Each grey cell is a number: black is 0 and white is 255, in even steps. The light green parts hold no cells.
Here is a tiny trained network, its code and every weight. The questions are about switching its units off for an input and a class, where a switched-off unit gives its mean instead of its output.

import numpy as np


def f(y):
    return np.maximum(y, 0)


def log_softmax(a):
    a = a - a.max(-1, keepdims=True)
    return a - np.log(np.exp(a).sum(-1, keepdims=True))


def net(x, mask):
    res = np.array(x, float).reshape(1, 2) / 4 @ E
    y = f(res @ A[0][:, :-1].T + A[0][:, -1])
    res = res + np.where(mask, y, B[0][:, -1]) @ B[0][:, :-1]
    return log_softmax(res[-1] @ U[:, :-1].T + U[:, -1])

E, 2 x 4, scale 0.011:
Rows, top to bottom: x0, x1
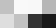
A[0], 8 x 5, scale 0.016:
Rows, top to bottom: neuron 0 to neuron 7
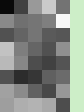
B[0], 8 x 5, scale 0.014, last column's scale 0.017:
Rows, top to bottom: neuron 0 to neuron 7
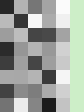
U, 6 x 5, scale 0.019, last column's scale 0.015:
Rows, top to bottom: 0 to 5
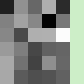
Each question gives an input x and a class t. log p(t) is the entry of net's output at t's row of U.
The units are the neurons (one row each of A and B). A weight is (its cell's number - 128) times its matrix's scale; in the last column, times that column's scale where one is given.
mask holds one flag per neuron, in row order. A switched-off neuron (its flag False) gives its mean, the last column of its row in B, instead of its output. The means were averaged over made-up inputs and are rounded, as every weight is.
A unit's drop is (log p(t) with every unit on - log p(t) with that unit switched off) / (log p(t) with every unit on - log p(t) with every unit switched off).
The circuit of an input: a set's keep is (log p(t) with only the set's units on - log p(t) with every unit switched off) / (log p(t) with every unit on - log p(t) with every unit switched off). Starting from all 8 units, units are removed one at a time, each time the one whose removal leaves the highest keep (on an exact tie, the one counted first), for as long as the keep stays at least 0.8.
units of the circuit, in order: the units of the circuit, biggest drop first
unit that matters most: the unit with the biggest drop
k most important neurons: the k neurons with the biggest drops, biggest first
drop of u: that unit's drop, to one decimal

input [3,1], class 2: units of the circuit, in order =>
(neuron 5; neuron 0)
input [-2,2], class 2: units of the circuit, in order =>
(neuron 0; neuron 7)
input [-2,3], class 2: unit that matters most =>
neuron 0
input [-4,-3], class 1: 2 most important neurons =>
(neuron 5; neuron 6)
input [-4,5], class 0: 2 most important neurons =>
(neuron 4; neuron 6)
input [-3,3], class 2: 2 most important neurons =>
(neuron 0; neuron 7)
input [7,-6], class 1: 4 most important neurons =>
(neuron 7; neuron 6; neuron 4; neuron 3)
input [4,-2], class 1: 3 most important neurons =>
(neuron 7; neuron 1; neuron 6)
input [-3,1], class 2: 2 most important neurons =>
(neuron 7; neuron 1)
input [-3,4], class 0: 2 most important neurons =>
(neuron 4; neuron 6)
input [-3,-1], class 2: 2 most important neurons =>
(neuron 7; neuron 1)
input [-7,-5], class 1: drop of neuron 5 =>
1.8
